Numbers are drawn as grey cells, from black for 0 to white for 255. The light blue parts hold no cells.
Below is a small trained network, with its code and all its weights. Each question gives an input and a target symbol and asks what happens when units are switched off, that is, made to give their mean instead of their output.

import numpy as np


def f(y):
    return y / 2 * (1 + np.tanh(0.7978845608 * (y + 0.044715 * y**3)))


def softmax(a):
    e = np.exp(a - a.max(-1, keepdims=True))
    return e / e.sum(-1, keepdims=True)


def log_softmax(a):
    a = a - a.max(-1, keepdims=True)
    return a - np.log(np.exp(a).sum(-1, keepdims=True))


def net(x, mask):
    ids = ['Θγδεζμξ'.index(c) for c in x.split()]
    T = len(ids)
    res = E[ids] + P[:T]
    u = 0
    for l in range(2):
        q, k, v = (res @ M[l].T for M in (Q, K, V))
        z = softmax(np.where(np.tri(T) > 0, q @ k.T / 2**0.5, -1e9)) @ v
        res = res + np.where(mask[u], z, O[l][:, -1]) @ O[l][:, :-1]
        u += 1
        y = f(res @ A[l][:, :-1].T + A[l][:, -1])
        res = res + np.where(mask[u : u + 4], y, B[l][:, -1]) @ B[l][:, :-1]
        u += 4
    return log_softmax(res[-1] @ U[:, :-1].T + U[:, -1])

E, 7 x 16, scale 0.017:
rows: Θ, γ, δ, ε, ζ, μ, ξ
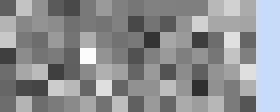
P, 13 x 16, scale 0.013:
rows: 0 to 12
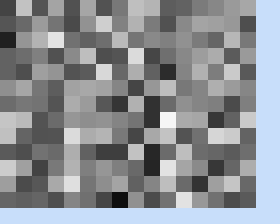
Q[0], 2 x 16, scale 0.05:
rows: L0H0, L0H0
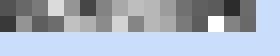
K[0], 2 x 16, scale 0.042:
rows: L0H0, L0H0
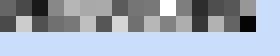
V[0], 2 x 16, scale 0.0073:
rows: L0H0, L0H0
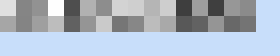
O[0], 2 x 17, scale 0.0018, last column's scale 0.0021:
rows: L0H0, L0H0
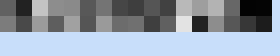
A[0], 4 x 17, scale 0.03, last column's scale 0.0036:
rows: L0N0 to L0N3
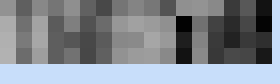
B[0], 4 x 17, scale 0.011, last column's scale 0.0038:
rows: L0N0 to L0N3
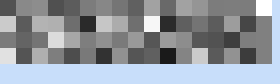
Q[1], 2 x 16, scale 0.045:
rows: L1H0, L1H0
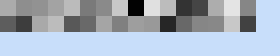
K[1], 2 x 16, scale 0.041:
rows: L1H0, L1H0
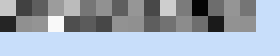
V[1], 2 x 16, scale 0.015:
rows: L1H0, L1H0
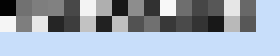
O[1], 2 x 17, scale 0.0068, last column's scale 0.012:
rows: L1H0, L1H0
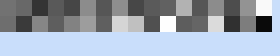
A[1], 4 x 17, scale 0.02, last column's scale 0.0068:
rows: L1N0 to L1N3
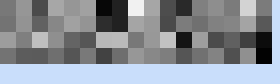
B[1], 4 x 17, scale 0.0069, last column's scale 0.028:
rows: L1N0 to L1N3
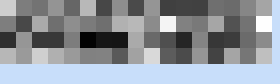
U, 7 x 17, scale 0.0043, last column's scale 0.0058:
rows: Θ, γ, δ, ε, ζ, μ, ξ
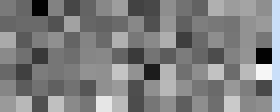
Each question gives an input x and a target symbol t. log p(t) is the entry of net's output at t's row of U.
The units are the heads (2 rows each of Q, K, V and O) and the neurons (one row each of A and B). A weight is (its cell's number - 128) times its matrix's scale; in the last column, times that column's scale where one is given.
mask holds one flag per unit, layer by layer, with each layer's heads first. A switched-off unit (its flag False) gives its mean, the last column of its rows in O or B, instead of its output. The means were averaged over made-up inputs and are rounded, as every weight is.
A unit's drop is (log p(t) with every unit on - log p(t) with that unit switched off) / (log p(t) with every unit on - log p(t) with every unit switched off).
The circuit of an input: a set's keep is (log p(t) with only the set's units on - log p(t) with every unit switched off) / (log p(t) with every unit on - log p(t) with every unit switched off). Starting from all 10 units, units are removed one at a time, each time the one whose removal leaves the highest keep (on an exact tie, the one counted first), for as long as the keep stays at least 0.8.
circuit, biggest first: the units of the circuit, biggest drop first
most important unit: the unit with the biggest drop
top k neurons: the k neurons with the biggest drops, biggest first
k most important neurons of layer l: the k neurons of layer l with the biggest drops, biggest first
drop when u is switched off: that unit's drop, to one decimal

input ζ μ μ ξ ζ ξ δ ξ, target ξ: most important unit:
L1N1
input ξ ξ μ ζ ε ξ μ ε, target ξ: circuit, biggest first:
L1N1, L1H0
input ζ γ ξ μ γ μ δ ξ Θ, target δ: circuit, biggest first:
L1N3, L1H0
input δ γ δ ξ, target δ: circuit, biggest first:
L1N0, L1H0
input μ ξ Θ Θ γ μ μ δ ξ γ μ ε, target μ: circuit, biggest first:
L1N1, L1H0
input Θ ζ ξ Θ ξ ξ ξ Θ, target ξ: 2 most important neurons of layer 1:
L1N1, L1N2
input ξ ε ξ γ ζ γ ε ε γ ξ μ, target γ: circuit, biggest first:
L1H0, L1N2
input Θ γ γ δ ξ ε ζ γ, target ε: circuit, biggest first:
L1N3, L1H0, L1N1
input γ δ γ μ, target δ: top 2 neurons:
L1N0, L0N0
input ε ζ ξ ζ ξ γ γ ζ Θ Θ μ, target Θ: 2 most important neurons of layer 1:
L1N1, L1N3
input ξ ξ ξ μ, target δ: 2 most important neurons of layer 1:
L1N0, L1N1
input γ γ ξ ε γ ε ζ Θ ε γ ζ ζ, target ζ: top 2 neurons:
L1N3, L1N0
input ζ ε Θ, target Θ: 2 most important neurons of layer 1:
L1N1, L1N3
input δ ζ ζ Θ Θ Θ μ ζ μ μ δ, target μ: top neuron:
L1N1
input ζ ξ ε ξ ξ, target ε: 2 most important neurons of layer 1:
L1N3, L1N1
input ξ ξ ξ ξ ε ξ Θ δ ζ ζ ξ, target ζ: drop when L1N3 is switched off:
0.2
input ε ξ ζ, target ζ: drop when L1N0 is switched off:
0.1
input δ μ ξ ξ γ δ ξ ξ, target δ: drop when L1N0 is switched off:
-0.1
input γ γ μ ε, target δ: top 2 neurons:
L1N0, L0N0
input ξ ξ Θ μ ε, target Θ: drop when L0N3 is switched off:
0.0
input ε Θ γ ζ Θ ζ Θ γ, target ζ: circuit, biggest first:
L1H0
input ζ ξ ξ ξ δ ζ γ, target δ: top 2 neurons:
L1N0, L1N1
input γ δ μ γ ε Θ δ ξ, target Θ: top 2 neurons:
L1N1, L1N3
